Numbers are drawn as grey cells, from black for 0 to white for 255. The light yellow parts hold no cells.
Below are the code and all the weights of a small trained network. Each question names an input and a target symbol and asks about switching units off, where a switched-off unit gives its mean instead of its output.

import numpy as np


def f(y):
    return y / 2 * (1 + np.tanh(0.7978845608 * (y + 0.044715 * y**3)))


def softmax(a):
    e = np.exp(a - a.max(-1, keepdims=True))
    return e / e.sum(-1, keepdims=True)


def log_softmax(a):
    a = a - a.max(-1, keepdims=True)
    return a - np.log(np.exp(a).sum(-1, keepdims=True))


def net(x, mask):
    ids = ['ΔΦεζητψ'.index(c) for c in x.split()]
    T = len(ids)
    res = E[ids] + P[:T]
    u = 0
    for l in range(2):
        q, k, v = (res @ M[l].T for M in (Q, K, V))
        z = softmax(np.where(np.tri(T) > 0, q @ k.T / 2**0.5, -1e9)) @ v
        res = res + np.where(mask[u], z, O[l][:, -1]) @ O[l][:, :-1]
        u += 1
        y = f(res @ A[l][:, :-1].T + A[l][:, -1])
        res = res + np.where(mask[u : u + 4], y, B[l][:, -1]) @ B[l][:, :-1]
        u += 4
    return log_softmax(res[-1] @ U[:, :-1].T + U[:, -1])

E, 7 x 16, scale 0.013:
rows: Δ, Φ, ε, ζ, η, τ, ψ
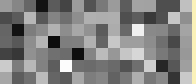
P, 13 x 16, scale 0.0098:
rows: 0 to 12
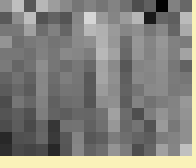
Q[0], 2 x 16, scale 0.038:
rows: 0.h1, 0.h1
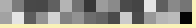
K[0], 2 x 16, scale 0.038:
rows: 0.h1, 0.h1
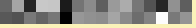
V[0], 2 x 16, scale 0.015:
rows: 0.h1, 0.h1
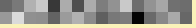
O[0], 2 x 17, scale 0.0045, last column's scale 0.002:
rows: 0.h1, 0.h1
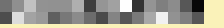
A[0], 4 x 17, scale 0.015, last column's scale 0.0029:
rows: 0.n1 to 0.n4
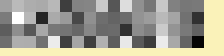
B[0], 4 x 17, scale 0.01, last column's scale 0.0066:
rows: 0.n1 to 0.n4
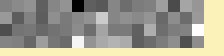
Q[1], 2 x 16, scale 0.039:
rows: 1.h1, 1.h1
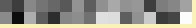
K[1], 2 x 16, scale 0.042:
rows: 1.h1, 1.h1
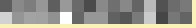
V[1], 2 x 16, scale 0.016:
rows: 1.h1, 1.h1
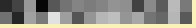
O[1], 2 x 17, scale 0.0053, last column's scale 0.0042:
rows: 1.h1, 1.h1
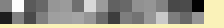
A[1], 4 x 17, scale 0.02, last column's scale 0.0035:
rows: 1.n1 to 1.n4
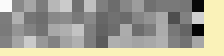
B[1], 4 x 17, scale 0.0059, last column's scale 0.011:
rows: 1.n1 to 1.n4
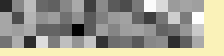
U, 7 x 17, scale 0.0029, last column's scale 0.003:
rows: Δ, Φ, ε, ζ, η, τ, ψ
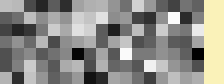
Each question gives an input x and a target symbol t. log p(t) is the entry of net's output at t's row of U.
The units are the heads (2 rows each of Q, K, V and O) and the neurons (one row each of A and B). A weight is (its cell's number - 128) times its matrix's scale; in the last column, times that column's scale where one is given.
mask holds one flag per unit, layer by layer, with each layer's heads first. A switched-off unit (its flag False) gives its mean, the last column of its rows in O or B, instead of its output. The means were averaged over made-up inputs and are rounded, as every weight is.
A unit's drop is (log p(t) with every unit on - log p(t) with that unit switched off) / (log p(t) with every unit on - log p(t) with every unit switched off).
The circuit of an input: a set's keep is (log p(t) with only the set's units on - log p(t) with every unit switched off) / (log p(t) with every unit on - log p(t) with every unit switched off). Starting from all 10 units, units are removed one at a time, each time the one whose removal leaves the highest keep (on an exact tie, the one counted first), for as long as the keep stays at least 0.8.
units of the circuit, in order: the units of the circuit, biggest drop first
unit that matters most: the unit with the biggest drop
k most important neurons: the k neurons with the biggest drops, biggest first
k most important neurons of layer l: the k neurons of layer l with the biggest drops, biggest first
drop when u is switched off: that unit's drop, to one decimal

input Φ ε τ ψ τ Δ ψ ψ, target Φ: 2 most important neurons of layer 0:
(0.n2; 0.n3)
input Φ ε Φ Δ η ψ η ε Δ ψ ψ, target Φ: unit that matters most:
1.n2
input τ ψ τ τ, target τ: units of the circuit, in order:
(0.n2; 1.n1; 0.h1)
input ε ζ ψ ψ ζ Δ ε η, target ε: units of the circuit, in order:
(1.h1; 0.h1)
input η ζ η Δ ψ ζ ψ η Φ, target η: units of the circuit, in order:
(1.n3; 0.h1; 1.h1)
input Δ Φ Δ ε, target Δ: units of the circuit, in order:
(0.h1; 1.h1; 0.n3)
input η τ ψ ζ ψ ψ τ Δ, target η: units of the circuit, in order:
(0.h1; 1.h1; 1.n3)
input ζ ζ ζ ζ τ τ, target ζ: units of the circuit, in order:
(0.h1; 1.n4)
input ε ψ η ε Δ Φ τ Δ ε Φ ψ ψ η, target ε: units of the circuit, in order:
(0.h1; 1.h1; 1.n3)
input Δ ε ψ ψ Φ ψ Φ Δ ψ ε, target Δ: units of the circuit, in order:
(1.h1; 0.h1; 0.n3)
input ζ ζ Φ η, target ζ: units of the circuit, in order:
(0.n4; 0.h1; 1.n4)
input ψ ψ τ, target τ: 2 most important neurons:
(1.n1; 1.n2)
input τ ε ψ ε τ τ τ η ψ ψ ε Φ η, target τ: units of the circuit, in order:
(0.h1; 0.n3)
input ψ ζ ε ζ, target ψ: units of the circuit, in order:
(1.h1)
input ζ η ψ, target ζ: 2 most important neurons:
(0.n4; 1.n4)
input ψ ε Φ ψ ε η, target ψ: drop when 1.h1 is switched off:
1.3
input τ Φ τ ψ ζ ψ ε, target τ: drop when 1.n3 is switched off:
-0.1
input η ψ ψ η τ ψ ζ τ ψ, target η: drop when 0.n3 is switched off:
-0.1
